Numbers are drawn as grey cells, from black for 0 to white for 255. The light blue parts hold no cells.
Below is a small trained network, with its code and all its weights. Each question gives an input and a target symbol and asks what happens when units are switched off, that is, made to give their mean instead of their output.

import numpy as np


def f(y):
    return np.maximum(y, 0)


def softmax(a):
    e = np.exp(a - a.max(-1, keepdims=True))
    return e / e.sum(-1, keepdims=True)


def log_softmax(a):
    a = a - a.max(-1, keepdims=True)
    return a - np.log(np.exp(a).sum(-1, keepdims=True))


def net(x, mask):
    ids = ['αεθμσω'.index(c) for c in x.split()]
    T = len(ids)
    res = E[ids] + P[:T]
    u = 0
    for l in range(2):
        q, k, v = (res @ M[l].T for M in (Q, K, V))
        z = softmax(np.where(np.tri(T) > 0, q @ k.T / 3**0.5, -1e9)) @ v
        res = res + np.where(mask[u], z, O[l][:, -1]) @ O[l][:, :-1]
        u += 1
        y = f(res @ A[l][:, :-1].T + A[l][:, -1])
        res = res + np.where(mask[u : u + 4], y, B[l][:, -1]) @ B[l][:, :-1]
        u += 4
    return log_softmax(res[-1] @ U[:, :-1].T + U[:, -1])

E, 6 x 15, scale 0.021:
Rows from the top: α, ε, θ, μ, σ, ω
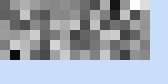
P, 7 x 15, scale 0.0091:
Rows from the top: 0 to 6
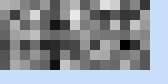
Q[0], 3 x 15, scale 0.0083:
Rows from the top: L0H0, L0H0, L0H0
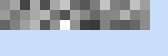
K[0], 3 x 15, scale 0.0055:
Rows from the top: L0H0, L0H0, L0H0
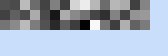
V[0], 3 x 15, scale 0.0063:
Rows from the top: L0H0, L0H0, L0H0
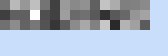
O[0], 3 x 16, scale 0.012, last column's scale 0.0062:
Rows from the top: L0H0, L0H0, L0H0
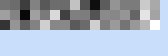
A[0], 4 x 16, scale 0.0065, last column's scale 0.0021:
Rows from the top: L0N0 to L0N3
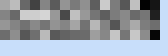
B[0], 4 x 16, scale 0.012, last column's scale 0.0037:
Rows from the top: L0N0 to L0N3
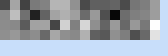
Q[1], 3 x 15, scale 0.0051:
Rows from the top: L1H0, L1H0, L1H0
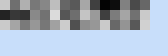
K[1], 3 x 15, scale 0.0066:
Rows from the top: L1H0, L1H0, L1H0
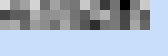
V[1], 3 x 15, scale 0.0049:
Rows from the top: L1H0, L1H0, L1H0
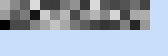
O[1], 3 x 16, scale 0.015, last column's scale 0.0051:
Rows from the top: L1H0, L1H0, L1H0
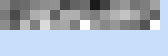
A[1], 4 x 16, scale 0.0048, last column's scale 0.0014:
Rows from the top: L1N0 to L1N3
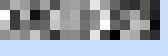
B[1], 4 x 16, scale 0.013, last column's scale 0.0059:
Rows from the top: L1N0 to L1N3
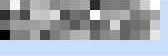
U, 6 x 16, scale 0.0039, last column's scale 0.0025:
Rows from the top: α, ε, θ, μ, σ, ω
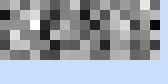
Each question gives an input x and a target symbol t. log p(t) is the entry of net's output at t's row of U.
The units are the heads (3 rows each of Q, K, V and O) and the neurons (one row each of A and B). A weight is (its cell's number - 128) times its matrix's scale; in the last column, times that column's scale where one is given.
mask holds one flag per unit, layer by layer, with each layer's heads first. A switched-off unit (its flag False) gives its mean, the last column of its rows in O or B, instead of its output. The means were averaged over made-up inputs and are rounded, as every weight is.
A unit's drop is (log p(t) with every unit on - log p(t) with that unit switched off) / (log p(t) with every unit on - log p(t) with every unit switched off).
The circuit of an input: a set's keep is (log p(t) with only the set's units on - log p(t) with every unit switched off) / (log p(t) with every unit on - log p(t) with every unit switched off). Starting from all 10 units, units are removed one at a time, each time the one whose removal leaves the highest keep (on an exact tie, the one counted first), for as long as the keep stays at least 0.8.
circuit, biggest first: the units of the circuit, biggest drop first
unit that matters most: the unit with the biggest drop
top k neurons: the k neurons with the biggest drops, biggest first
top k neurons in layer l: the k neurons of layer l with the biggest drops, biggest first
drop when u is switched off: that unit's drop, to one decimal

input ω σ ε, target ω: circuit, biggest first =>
[L0N0, L0H0, L1H0]
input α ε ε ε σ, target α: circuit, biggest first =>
[L1H0, L1N0, L0H0]
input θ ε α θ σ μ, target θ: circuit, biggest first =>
[L0H0, L1H0, L0N0]
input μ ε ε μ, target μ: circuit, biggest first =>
[L0H0, L1H0]
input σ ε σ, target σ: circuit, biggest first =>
[L0N0, L1H0, L0H0]
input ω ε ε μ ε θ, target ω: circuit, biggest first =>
[L0N0, L1H0, L0H0, L0N2]
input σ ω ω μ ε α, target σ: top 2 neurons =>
[L0N0, L0N2]
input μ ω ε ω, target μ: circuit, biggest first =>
[L0H0, L1H0]
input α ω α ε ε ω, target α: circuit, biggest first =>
[L1N0, L1H0, L0H0]
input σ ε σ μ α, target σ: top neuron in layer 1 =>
[L1N0]
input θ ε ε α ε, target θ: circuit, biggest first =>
[L1H0, L0H0, L0N0]
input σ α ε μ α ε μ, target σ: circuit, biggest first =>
[L0N0, L0H0, L1H0]
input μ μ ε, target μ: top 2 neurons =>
[L0N2, L1N1]
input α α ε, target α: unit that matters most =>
L0H0
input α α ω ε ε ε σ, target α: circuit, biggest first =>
[L1N0, L1H0, L0H0]
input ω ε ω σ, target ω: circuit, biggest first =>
[L0N0, L0H0, L1H0]
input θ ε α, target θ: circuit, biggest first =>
[L1H0, L0H0, L0N0, L0N3]
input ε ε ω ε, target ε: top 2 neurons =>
[L1N3, L1N0]
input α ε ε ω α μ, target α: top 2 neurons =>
[L1N0, L1N3]
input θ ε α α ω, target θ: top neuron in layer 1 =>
[L1N2]
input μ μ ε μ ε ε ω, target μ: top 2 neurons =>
[L1N1, L0N2]
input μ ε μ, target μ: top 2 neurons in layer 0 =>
[L0N2, L0N3]
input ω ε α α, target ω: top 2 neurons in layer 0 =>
[L0N0, L0N2]
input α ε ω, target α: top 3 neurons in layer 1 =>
[L1N0, L1N1, L1N3]
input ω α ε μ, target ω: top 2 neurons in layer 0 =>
[L0N0, L0N3]
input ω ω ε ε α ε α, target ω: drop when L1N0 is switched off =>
0.1
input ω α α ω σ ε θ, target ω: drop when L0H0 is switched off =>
0.4
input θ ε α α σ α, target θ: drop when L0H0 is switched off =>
0.9
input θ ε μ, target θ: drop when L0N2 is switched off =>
0.1
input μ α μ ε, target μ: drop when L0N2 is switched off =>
0.2
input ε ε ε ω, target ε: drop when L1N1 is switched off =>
0.2
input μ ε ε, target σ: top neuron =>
[L0N1]
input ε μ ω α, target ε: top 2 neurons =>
[L1N3, L1N0]
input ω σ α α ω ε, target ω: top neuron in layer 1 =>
[L1N0]
